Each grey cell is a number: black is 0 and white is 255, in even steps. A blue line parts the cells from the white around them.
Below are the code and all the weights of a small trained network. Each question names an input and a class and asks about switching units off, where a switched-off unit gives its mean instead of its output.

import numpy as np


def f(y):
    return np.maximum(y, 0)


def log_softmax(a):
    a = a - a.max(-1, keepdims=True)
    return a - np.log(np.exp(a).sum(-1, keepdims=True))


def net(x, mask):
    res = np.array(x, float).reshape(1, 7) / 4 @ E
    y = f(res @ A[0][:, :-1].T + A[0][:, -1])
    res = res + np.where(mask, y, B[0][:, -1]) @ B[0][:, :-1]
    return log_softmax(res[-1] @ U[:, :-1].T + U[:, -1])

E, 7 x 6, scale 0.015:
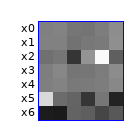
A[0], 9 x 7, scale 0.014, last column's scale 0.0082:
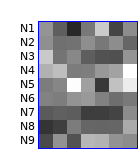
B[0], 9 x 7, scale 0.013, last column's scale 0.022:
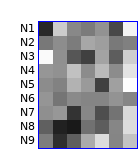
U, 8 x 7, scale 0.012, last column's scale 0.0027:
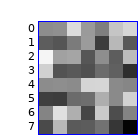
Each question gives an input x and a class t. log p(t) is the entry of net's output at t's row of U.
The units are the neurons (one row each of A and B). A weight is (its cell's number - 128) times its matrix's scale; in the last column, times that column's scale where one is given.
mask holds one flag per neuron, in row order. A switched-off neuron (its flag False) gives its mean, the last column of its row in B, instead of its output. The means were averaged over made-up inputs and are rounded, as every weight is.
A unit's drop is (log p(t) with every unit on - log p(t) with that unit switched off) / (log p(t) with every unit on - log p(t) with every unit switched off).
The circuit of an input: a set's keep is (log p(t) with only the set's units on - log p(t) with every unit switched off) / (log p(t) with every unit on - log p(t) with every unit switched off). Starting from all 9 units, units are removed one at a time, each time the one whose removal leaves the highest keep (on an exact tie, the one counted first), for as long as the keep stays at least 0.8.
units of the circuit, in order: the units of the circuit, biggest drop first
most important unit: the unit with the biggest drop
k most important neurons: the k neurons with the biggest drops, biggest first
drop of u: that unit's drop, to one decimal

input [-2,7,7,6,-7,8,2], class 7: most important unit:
N1
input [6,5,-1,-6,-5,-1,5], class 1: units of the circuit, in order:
N3, N1
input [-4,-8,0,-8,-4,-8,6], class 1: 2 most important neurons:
N5, N1
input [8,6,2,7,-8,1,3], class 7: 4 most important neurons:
N9, N7, N5, N4
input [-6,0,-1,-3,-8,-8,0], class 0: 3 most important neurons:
N8, N5, N7
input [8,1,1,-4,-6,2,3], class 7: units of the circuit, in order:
N9, N5
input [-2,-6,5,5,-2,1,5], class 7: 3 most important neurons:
N1, N7, N4
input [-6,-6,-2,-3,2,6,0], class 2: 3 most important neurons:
N8, N3, N9
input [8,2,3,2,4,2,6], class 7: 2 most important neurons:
N7, N1
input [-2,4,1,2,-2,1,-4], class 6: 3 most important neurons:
N5, N8, N9
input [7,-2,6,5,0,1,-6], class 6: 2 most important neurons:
N1, N8
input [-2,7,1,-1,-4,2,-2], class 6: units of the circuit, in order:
N5, N8
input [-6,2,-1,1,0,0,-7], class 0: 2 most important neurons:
N3, N1
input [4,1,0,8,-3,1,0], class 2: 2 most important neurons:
N1, N8
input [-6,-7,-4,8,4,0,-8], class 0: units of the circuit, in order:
N5
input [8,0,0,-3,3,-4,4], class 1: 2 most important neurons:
N1, N3
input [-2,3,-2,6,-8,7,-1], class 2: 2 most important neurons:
N8, N3
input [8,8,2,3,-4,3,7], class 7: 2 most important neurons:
N1, N7
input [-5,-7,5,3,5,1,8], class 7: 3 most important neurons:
N1, N7, N4
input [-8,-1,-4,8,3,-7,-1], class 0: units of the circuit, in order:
N8
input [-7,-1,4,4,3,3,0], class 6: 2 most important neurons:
N8, N7
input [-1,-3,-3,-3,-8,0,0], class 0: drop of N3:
0.2
